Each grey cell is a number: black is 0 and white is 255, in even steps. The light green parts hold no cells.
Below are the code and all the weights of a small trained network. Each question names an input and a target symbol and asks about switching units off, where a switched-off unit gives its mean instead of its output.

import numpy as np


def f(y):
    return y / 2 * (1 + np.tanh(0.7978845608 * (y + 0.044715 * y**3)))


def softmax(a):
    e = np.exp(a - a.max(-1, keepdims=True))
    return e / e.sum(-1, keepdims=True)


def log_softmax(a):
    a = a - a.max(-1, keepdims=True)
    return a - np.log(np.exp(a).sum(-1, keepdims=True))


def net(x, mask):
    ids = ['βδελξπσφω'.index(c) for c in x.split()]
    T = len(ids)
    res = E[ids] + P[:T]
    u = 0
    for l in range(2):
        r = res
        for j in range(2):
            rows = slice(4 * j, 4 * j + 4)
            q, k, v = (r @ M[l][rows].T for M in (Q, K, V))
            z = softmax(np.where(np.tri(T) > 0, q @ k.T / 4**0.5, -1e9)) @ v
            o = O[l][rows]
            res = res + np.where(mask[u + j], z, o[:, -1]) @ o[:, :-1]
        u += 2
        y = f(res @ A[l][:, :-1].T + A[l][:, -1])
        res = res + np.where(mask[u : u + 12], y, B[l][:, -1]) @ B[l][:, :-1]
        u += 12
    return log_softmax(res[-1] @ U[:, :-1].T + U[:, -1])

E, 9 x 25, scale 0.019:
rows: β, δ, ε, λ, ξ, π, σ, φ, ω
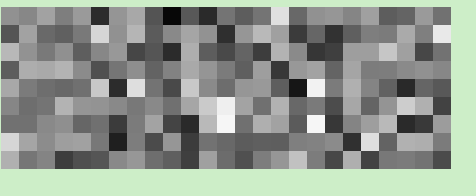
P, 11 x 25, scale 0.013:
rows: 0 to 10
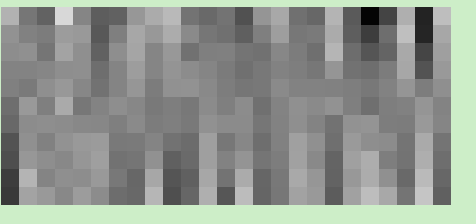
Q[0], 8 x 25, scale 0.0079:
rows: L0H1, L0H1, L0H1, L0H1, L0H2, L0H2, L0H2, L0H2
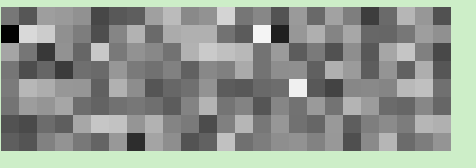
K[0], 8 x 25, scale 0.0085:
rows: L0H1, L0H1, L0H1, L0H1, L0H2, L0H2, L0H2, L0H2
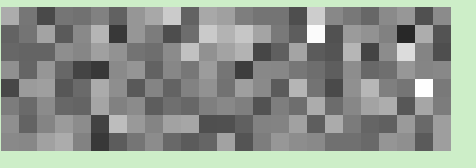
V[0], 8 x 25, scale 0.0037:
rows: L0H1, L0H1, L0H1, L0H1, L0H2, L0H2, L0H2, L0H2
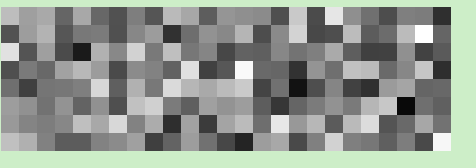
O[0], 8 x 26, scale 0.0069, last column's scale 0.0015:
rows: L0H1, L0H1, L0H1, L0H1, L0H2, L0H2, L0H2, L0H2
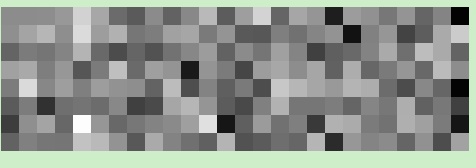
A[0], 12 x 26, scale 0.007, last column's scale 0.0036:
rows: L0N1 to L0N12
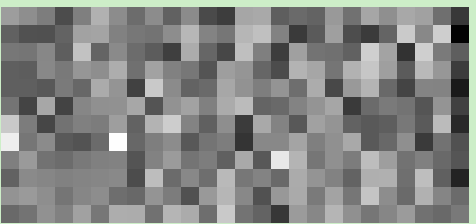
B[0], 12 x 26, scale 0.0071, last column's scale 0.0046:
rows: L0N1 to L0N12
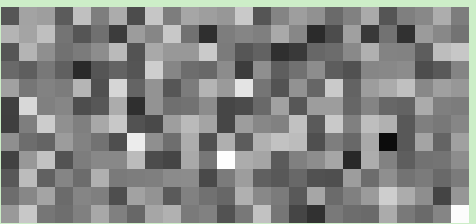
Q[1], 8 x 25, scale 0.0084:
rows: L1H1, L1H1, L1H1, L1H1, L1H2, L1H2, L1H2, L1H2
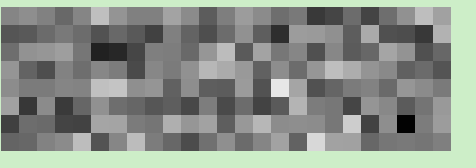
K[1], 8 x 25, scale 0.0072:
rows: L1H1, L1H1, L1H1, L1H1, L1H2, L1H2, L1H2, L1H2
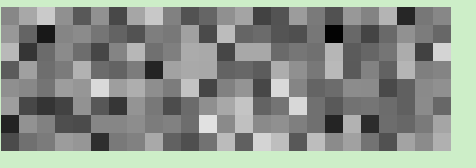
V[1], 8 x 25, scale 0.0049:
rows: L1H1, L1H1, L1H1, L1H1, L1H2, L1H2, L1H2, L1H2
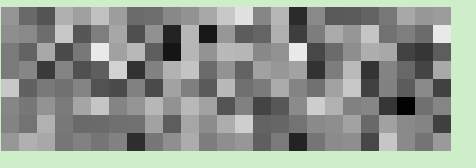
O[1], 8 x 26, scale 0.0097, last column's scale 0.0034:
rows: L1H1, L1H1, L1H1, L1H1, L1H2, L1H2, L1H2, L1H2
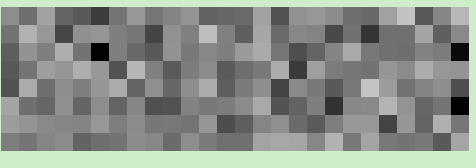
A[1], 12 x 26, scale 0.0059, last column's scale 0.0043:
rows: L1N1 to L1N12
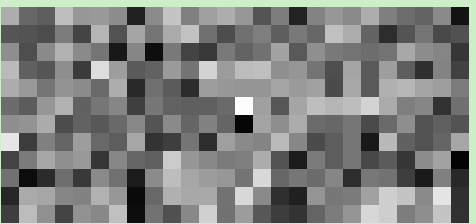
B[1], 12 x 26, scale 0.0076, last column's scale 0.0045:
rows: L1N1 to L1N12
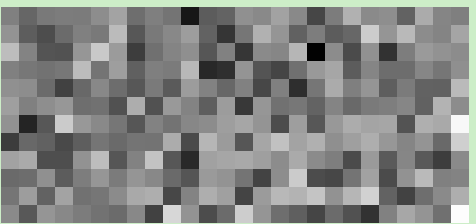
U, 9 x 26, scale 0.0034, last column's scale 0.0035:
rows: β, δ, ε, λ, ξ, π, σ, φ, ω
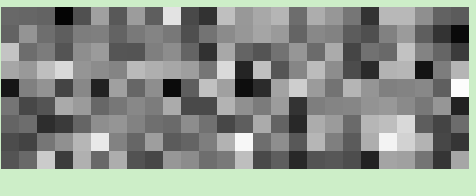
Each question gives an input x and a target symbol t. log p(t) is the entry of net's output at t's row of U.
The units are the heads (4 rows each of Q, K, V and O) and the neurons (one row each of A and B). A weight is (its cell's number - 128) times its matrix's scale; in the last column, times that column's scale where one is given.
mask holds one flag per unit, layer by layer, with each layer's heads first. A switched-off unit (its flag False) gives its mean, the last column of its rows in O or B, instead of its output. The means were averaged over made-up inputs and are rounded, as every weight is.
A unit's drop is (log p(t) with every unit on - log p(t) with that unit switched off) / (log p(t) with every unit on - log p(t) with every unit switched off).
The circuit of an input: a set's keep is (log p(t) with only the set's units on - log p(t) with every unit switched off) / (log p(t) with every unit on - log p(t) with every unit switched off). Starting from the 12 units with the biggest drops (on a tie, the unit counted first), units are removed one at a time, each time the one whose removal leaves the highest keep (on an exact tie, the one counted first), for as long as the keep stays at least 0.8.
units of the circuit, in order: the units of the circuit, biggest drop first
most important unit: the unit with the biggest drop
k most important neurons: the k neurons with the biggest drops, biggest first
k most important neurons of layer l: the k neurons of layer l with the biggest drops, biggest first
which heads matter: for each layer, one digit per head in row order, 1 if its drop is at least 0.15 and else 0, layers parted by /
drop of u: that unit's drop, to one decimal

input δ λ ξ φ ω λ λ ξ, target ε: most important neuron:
[L0N5]
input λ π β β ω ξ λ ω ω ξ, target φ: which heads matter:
11 / 10
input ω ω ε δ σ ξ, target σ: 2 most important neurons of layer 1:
[L1N2; L1N4]
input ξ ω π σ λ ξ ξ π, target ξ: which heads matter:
11 / 10
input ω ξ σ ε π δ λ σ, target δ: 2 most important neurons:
[L1N12; L1N9]
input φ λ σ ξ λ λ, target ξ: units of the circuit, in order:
[L0H1; L1N12]
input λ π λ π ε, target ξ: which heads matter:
00 / 00
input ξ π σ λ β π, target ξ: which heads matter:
11 / 11
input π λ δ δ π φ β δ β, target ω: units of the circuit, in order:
[L0H2; L1N12; L0N3]
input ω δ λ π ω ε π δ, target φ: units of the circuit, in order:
[L0H2; L0N5]
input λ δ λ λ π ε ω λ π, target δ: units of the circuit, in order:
[L0H2; L1H1; L1N9; L0N9]
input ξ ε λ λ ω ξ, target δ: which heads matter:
01 / 10
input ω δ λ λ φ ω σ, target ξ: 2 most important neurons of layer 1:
[L1N10; L1N12]
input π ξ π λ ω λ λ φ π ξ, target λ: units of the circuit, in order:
[L1H1; L0H1]
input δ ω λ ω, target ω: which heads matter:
10 / 01
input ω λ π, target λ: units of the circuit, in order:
[L0H1; L0H2; L1H1]
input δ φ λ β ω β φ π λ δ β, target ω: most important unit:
L1N12
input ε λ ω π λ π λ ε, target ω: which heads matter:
00 / 00
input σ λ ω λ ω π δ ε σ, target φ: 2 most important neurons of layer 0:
[L0N12; L0N6]
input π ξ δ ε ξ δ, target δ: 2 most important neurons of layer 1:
[L1N9; L1N11]
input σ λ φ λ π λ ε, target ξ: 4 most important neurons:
[L0N8; L1N8; L1N12; L0N12]
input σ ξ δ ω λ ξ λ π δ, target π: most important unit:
L0H2
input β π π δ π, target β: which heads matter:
11 / 01
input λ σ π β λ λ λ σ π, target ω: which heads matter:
10 / 10
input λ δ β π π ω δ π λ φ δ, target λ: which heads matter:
11 / 10
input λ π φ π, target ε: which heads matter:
01 / 10
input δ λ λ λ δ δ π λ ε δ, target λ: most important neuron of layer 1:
[L1N11]
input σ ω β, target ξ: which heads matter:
00 / 00
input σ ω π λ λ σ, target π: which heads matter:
00 / 10
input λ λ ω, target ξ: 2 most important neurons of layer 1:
[L1N12; L1N8]
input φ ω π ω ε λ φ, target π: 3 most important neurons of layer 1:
[L1N12; L1N11; L1N1]
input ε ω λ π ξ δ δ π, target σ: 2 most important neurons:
[L0N7; L1N5]
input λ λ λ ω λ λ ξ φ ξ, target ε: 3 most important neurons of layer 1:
[L1N10; L1N6; L1N4]
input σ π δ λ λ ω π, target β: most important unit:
L0H2
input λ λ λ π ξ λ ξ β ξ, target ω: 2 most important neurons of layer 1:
[L1N12; L1N4]
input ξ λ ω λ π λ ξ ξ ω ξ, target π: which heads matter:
01 / 10
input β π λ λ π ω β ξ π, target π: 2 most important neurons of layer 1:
[L1N6; L1N1]
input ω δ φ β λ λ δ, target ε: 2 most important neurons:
[L0N5; L0N11]
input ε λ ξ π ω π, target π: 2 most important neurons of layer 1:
[L1N1; L1N6]
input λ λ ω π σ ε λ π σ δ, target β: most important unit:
L1H2
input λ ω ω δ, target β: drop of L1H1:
0.1
